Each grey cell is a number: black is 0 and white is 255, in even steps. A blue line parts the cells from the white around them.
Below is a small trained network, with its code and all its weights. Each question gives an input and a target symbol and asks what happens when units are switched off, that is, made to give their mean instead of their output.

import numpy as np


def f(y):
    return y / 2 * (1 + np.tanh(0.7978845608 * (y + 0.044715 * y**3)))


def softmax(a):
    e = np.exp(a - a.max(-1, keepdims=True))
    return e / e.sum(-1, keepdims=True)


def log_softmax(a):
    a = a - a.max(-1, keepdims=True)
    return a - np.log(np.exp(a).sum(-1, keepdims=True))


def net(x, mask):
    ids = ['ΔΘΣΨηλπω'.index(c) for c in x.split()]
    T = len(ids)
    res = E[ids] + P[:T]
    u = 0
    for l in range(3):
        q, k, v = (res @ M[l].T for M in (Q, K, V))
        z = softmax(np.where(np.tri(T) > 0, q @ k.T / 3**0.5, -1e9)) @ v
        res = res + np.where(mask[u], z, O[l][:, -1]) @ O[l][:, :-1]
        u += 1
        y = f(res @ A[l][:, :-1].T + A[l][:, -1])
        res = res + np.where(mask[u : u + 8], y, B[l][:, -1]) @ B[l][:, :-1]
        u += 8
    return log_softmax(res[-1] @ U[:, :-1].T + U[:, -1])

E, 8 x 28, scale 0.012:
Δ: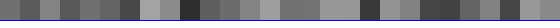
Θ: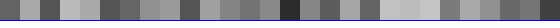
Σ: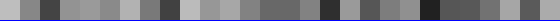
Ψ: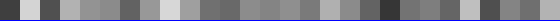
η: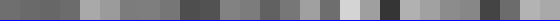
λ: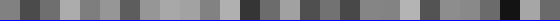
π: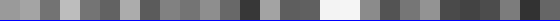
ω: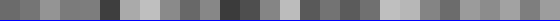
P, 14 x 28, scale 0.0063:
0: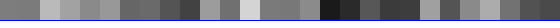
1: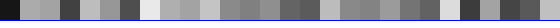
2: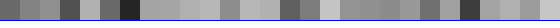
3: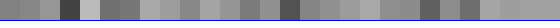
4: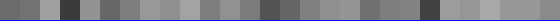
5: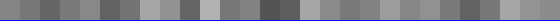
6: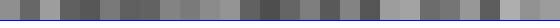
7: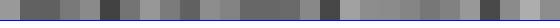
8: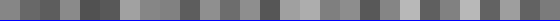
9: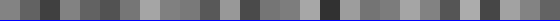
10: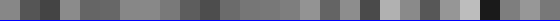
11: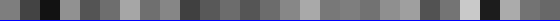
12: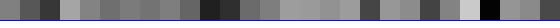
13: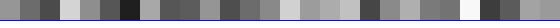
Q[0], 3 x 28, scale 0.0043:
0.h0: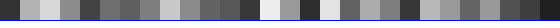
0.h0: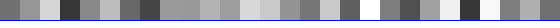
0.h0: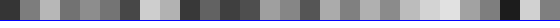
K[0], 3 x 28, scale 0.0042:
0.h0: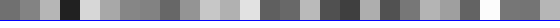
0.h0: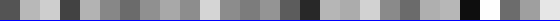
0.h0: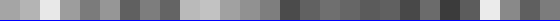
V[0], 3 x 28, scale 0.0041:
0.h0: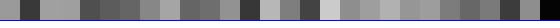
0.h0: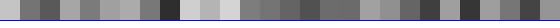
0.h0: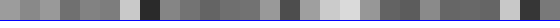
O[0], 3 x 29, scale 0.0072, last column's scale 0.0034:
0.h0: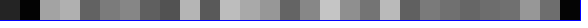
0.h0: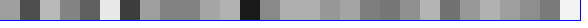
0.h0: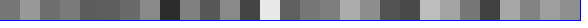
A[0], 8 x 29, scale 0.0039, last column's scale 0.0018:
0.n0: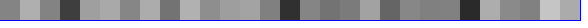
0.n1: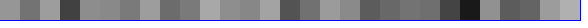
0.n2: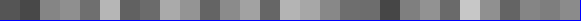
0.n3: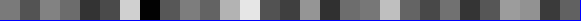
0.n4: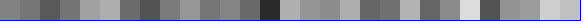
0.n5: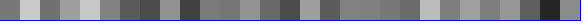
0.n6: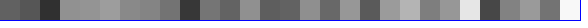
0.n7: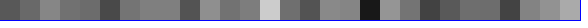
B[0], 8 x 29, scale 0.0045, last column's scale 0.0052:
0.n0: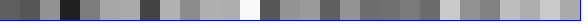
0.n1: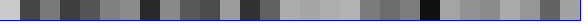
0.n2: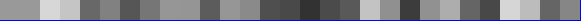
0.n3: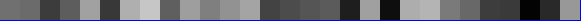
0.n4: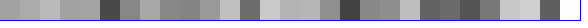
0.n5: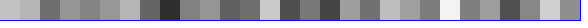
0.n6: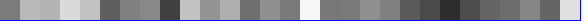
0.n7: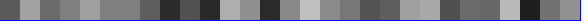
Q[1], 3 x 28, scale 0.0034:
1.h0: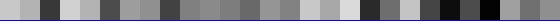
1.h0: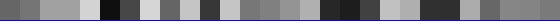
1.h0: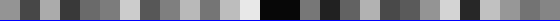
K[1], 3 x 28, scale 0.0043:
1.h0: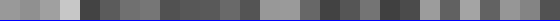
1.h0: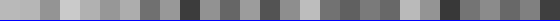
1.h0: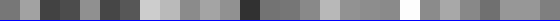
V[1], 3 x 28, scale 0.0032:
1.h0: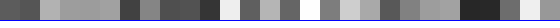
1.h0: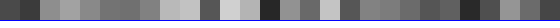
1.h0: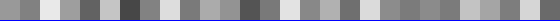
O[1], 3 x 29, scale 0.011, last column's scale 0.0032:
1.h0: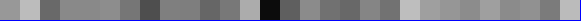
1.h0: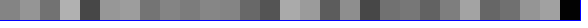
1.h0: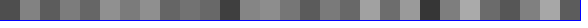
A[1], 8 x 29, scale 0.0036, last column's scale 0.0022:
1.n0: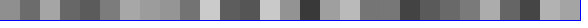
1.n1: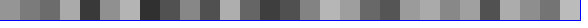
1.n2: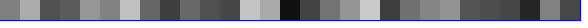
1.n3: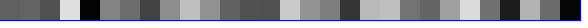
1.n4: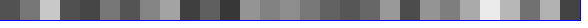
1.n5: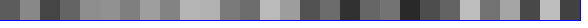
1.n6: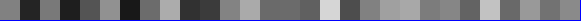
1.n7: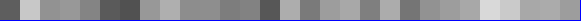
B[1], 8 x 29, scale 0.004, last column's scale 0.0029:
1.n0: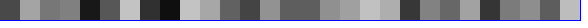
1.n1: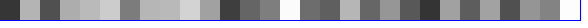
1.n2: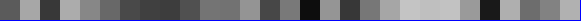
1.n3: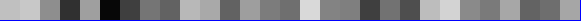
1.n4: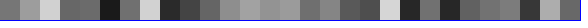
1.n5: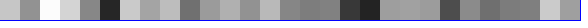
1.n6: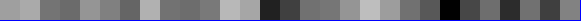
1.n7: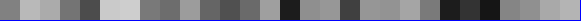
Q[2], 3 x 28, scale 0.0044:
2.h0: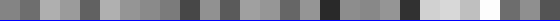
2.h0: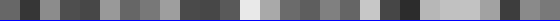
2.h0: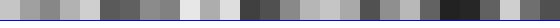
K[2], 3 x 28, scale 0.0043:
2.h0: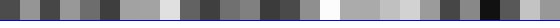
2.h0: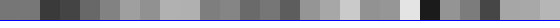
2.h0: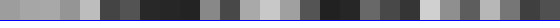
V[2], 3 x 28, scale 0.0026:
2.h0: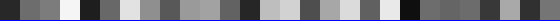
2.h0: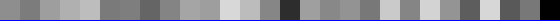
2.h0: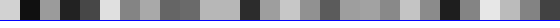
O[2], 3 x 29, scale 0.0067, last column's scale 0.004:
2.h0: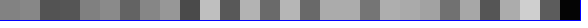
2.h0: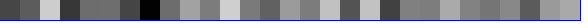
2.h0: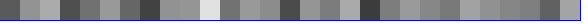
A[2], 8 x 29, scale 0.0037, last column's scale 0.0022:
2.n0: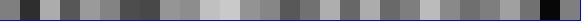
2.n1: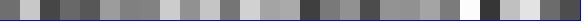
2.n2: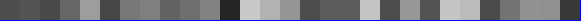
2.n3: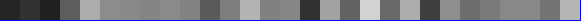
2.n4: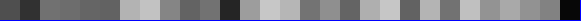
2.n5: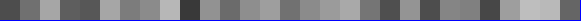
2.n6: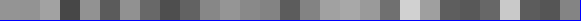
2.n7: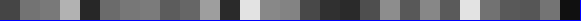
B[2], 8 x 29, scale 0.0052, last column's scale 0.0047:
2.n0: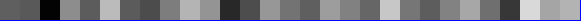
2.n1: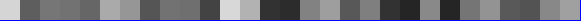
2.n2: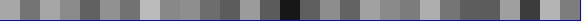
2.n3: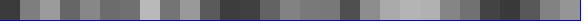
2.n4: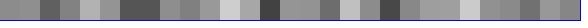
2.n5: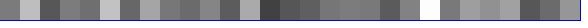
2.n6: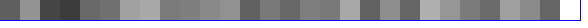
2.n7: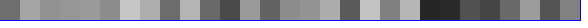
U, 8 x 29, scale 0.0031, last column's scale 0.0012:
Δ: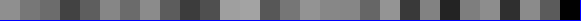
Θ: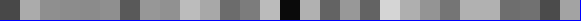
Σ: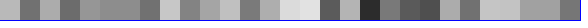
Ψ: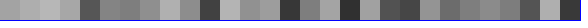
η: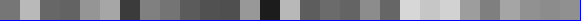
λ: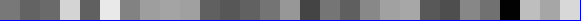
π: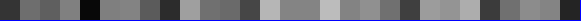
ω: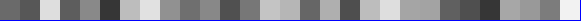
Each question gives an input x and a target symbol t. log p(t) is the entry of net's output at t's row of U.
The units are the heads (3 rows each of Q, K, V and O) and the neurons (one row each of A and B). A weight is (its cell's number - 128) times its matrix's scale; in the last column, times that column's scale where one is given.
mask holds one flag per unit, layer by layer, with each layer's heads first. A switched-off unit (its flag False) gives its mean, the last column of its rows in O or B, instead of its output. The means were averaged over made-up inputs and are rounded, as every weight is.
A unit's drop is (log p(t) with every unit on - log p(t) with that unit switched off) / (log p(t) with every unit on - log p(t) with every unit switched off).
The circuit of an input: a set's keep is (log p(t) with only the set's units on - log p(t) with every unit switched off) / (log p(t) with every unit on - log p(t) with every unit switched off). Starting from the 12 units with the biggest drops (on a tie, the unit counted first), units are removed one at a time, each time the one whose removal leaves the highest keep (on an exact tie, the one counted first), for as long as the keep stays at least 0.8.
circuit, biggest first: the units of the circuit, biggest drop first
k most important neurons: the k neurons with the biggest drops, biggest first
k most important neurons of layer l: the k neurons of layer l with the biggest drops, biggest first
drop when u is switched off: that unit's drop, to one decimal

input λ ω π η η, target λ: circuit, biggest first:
[1.h0, 0.h0, 2.h0, 1.n1]
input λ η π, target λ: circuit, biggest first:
[1.h0, 0.h0, 0.n2]
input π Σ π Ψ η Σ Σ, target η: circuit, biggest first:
[0.h0, 2.h0, 1.h0]
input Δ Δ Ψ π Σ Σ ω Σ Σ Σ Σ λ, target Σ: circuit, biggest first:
[1.h0, 0.h0, 0.n7, 0.n3]
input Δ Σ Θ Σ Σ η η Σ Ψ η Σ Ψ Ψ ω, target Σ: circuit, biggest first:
[1.h0, 0.h0, 0.n3]
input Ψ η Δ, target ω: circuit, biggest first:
[0.h0, 2.h0, 1.h0]
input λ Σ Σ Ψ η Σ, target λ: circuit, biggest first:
[1.h0, 0.h0, 2.h0, 0.n2]
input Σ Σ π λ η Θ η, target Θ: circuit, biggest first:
[2.h0, 0.h0, 0.n6, 1.h0]
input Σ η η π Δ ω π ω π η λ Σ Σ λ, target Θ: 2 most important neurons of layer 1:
[1.n3, 1.n1]
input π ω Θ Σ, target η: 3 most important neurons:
[0.n3, 1.n1, 2.n3]
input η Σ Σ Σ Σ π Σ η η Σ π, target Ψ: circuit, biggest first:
[2.h0, 1.h0]
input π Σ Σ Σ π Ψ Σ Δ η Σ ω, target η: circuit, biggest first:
[0.h0, 1.h0]
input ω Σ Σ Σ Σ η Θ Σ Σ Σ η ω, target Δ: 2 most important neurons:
[2.n1, 1.n0]
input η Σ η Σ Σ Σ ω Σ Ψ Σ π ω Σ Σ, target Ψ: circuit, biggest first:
[2.h0, 1.h0, 0.n5]
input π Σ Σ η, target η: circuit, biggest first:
[1.h0, 0.h0]
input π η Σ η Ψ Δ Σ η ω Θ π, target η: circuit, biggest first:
[0.h0, 1.h0, 2.h0]
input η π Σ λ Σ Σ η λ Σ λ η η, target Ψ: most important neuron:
[0.n6]
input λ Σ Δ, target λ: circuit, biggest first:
[1.h0, 0.h0]
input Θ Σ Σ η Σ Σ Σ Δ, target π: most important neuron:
[2.n0]
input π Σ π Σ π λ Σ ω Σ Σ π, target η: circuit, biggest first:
[0.h0, 1.h0]
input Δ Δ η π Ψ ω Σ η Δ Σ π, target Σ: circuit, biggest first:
[1.h0, 0.h0, 0.n7, 0.n3]
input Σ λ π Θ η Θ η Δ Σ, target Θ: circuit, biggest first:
[2.h0, 0.h0, 1.h0]
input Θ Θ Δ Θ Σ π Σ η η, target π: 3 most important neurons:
[2.n0, 0.n5, 0.n6]
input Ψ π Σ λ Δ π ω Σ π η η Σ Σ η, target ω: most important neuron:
[0.n4]
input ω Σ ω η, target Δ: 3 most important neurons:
[2.n1, 1.n0, 0.n4]
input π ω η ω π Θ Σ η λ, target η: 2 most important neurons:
[1.n1, 1.n3]
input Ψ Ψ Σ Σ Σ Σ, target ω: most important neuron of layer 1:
[1.n0]
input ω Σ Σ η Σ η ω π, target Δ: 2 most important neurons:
[2.n1, 1.n0]
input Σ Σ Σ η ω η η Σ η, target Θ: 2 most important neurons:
[0.n6, 0.n4]
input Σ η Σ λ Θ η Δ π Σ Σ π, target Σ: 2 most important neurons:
[1.n1, 0.n3]
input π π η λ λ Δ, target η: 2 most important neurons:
[1.n1, 0.n7]
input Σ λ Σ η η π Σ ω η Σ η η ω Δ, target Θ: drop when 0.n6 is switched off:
0.1
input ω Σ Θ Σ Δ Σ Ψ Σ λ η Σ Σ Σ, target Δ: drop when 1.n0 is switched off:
0.4
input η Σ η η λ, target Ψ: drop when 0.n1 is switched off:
0.0
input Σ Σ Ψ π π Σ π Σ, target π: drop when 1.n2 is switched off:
0.2
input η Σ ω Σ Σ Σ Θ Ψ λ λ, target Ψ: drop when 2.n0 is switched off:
-0.2
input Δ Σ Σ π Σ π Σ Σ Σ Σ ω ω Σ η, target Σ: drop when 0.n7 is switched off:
0.2
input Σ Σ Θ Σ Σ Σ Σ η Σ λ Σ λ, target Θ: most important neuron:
[1.n3]
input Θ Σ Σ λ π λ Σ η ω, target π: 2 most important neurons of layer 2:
[2.n0, 2.n6]
